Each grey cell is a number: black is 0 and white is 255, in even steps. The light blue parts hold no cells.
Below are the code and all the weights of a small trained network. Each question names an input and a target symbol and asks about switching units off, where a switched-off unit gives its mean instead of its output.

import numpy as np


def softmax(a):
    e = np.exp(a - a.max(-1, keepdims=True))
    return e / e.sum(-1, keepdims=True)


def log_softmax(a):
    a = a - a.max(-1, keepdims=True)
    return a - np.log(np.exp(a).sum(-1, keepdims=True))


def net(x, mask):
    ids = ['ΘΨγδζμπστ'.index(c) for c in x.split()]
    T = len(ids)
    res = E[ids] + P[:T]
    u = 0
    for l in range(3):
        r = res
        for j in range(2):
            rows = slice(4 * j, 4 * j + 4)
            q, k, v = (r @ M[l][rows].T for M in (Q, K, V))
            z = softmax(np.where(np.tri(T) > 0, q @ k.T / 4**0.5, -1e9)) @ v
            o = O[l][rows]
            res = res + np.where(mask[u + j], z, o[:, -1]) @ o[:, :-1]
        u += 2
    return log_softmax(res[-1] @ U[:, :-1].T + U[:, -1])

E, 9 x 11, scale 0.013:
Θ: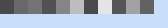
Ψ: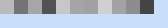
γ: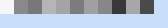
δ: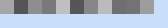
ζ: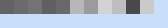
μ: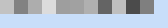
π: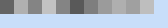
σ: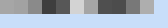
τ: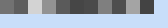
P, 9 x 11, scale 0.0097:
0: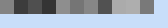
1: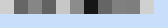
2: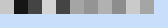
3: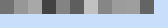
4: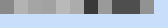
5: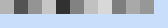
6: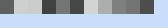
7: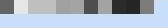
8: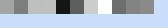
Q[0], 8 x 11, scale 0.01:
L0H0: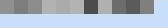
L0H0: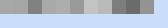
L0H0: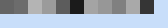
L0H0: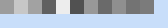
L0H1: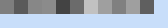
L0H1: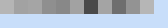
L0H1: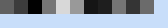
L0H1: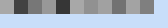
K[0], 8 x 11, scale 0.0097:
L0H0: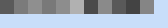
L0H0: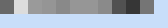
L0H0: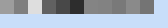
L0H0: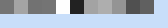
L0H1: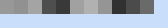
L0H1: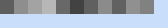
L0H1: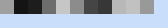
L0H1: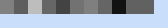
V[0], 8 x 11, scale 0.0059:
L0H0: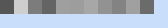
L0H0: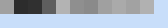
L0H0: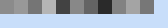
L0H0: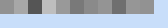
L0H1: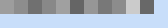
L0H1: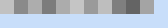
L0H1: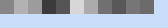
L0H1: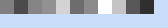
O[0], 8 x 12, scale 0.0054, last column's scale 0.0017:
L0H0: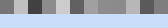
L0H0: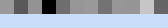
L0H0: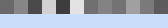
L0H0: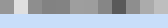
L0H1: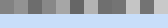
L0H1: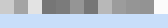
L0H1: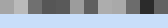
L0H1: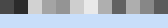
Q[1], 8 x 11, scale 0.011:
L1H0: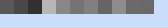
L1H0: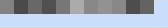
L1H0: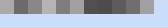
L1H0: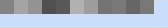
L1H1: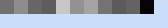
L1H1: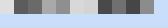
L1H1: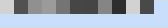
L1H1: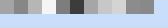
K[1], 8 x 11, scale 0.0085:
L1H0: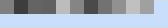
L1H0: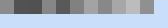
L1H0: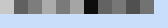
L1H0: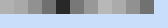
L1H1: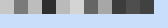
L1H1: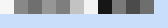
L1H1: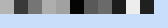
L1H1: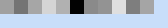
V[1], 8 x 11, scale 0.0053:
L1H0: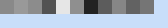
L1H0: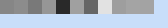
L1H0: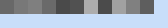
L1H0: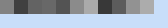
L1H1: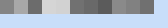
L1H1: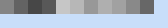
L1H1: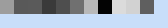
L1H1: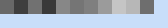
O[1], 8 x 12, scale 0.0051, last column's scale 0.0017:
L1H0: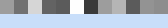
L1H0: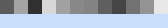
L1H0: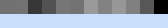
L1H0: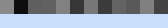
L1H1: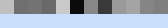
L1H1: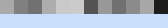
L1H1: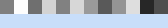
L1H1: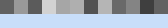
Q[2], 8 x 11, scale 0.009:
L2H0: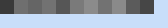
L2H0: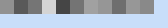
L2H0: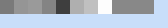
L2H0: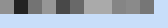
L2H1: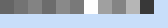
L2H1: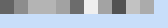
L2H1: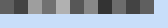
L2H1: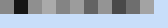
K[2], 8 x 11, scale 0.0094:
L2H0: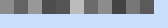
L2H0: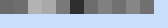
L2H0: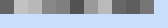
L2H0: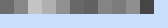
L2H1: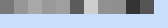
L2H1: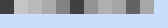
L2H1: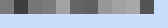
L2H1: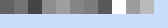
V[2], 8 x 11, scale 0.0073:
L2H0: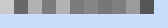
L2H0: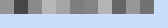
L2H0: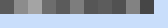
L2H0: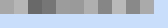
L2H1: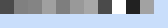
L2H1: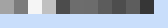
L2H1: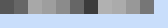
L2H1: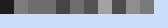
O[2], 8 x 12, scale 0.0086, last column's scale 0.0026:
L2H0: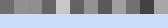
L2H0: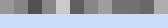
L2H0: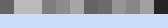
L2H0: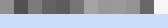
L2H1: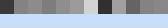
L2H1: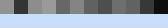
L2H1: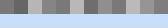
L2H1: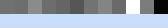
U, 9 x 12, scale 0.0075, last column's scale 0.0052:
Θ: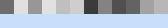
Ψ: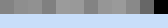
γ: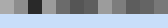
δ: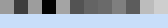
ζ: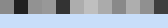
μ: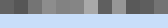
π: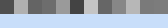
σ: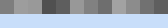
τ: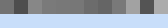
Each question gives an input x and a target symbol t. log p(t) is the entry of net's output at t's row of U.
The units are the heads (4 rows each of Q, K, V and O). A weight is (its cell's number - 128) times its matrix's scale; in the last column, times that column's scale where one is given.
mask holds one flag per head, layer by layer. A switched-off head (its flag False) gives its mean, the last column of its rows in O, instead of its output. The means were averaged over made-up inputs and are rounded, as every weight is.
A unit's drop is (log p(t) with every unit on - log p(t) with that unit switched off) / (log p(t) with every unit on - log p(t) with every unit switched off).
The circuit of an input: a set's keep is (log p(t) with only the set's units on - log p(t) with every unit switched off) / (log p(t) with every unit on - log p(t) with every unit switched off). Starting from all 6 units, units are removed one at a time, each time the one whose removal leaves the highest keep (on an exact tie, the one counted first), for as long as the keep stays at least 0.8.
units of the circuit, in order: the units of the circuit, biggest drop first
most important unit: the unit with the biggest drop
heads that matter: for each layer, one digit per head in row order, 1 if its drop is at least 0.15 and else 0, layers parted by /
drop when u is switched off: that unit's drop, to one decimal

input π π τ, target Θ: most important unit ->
L2H0
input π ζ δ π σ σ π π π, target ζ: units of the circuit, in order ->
(L2H1 L2H0)
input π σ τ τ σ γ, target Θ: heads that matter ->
10 / 00 / 10
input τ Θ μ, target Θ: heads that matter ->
00 / 00 / 10
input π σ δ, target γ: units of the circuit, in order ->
(L0H1 L2H1)
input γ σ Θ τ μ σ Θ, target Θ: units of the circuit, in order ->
(L2H0 L1H1)
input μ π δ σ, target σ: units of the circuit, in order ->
(L0H1 L1H1 L2H0)
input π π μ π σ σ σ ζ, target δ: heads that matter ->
00 / 01 / 00
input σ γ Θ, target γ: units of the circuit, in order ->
(L2H1 L0H1)
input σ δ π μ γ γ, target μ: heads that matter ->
00 / 00 / 11
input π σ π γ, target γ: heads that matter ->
00 / 00 / 01
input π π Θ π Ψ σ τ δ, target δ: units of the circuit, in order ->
(L1H1 L0H0)
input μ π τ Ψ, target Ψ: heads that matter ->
11 / 01 / 11
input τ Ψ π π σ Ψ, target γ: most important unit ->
L0H1
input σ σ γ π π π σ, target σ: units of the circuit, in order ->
(L0H1 L2H0)
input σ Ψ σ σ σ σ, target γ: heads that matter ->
01 / 10 / 01
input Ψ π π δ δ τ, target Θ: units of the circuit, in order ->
(L2H0 L0H0)
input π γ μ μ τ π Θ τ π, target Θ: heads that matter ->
00 / 00 / 10
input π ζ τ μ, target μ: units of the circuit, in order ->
(L2H1 L0H1)
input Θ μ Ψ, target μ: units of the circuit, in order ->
(L2H1 L2H0)
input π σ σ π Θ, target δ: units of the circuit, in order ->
(L1H1)
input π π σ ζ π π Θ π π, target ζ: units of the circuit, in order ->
(L2H1 L0H1)
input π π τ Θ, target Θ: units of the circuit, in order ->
(L1H1 L2H0)
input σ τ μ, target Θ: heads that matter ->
10 / 00 / 10
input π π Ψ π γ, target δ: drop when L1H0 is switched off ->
0.0
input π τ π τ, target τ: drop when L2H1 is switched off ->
1.2
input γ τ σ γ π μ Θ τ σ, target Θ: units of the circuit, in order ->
(L2H0)
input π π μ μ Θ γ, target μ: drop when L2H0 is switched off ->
0.2
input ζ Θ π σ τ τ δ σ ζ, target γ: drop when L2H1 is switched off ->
0.2
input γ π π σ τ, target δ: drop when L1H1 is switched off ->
1.4
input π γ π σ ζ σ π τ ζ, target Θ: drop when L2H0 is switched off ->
0.9
